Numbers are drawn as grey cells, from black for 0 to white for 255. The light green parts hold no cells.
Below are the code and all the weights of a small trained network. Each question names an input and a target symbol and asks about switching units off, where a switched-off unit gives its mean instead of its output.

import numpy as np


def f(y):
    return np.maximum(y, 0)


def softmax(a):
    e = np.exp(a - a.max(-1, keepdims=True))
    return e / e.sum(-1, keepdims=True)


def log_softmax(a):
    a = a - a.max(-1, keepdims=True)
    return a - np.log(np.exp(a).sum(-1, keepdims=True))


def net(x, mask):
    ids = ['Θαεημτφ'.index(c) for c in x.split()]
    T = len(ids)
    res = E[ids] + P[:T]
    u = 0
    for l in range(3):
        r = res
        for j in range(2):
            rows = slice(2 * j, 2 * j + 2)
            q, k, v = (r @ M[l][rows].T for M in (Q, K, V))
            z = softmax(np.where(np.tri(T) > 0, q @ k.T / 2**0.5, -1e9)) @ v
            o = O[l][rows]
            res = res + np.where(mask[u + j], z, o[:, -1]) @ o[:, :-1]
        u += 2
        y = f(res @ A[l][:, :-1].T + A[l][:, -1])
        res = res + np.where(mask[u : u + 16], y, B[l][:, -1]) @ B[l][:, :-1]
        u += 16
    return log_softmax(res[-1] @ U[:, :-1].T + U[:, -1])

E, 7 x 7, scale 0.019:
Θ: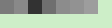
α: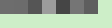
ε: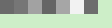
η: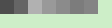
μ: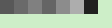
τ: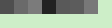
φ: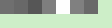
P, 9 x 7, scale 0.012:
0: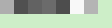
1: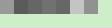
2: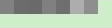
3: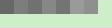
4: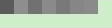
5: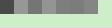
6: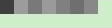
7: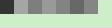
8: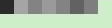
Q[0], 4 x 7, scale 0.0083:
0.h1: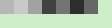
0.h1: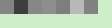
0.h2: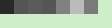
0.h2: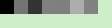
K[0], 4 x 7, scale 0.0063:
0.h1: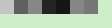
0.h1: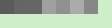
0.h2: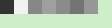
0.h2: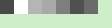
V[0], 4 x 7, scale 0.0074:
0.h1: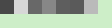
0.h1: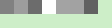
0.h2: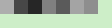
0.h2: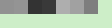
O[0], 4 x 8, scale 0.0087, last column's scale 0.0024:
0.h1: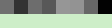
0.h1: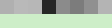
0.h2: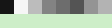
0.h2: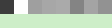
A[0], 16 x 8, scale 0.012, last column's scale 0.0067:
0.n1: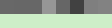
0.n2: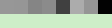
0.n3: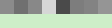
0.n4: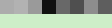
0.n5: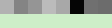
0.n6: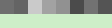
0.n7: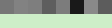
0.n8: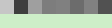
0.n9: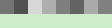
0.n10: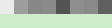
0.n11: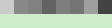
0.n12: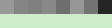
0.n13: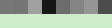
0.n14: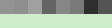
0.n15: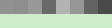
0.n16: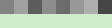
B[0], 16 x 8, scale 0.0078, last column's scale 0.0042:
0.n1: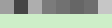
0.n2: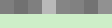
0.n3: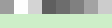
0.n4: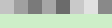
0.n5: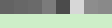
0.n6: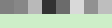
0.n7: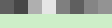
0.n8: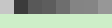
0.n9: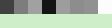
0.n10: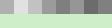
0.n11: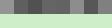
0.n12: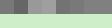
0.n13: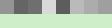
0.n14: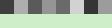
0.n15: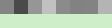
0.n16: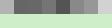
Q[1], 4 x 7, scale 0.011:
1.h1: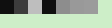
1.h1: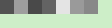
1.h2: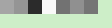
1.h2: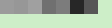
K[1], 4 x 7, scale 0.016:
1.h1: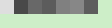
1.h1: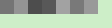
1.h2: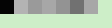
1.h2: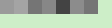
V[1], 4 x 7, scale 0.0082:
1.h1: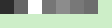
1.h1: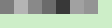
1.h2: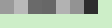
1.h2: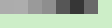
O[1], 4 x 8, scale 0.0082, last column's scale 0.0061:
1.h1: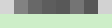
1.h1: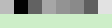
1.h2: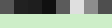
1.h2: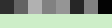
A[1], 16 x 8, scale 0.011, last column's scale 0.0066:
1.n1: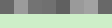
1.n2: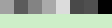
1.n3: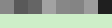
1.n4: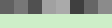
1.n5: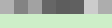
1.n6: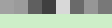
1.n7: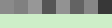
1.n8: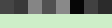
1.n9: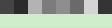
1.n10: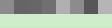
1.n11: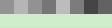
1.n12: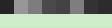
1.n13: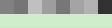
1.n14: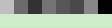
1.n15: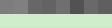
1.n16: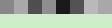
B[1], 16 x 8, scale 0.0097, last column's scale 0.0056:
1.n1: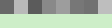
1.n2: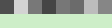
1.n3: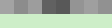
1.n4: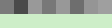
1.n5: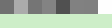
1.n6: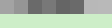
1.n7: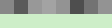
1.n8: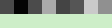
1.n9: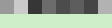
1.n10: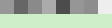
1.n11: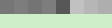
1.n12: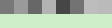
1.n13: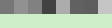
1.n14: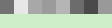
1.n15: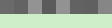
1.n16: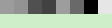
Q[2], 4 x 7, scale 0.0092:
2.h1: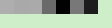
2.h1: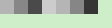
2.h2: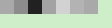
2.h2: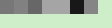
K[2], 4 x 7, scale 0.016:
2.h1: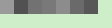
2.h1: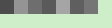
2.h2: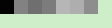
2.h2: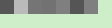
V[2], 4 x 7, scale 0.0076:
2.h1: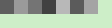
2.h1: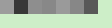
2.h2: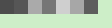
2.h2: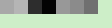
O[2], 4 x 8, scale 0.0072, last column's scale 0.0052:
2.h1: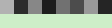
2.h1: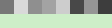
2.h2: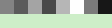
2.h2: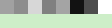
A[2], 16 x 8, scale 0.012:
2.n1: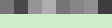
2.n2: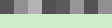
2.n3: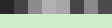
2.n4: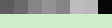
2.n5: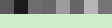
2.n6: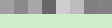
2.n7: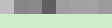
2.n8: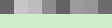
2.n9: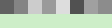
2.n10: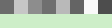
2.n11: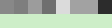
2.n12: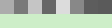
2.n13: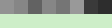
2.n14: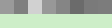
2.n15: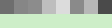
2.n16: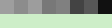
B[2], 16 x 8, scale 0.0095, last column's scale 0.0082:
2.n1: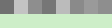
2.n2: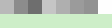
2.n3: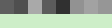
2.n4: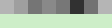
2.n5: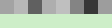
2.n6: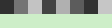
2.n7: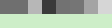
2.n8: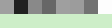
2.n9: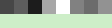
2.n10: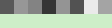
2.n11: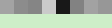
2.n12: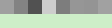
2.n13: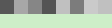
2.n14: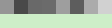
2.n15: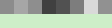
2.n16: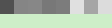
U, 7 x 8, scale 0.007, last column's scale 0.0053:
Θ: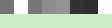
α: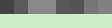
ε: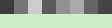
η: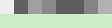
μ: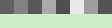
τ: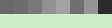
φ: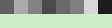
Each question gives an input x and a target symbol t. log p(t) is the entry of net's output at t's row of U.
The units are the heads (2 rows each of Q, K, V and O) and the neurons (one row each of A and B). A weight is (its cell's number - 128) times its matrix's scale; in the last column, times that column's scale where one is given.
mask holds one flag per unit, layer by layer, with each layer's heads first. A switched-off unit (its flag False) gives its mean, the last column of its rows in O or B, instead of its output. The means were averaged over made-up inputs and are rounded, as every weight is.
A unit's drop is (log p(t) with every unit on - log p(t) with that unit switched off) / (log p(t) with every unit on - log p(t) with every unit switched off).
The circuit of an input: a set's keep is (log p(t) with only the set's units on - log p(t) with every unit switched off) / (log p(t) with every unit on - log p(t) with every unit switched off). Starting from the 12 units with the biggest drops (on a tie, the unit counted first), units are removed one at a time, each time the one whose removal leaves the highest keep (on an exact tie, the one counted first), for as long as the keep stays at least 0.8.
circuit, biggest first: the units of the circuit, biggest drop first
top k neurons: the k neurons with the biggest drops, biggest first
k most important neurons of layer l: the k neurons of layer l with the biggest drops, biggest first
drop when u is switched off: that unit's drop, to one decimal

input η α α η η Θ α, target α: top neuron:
(2.n3)
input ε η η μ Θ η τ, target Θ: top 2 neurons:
(0.n13, 1.n16)
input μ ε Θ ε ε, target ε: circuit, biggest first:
(2.n6, 2.h2)
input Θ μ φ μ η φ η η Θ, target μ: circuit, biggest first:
(0.n16, 2.h2, 1.h1)
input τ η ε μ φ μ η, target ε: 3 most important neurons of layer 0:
(0.n9, 0.n3, 0.n6)
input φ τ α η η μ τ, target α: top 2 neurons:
(1.n8, 2.n3)
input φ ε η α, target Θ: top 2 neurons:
(0.n9, 1.n16)
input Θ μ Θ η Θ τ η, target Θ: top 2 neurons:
(1.n9, 0.n9)
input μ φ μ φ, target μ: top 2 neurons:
(1.n12, 0.n14)
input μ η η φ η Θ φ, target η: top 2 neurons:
(1.n6, 1.n10)
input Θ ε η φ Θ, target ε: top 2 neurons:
(0.n16, 2.n6)
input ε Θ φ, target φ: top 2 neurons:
(1.n16, 2.n15)
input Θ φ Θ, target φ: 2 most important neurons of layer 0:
(0.n16, 0.n15)
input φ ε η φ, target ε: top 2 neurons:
(2.n6, 2.n7)
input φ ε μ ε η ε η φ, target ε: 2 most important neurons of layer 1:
(1.n12, 1.n5)
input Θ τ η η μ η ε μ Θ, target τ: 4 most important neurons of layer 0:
(0.n9, 0.n16, 0.n6, 0.n7)
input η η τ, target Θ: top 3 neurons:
(1.n16, 0.n13, 2.n8)
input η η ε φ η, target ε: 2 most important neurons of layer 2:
(2.n6, 2.n8)
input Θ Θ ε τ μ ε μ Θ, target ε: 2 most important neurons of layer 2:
(2.n6, 2.n7)
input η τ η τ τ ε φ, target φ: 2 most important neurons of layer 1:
(1.n6, 1.n16)
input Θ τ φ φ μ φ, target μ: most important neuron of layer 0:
(0.n5)
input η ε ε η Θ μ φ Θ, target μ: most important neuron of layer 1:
(1.n6)
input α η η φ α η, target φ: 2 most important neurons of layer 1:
(1.n12, 1.n16)
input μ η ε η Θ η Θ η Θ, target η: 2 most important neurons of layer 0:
(0.n9, 0.n6)
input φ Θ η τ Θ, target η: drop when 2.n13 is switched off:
0.1
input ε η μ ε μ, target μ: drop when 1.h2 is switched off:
0.0
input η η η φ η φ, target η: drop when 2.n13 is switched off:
0.1
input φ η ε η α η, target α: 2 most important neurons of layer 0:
(0.n1, 0.n9)
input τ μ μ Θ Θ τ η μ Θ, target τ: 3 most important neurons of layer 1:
(1.n16, 1.n4, 1.n5)
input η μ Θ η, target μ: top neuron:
(0.n9)
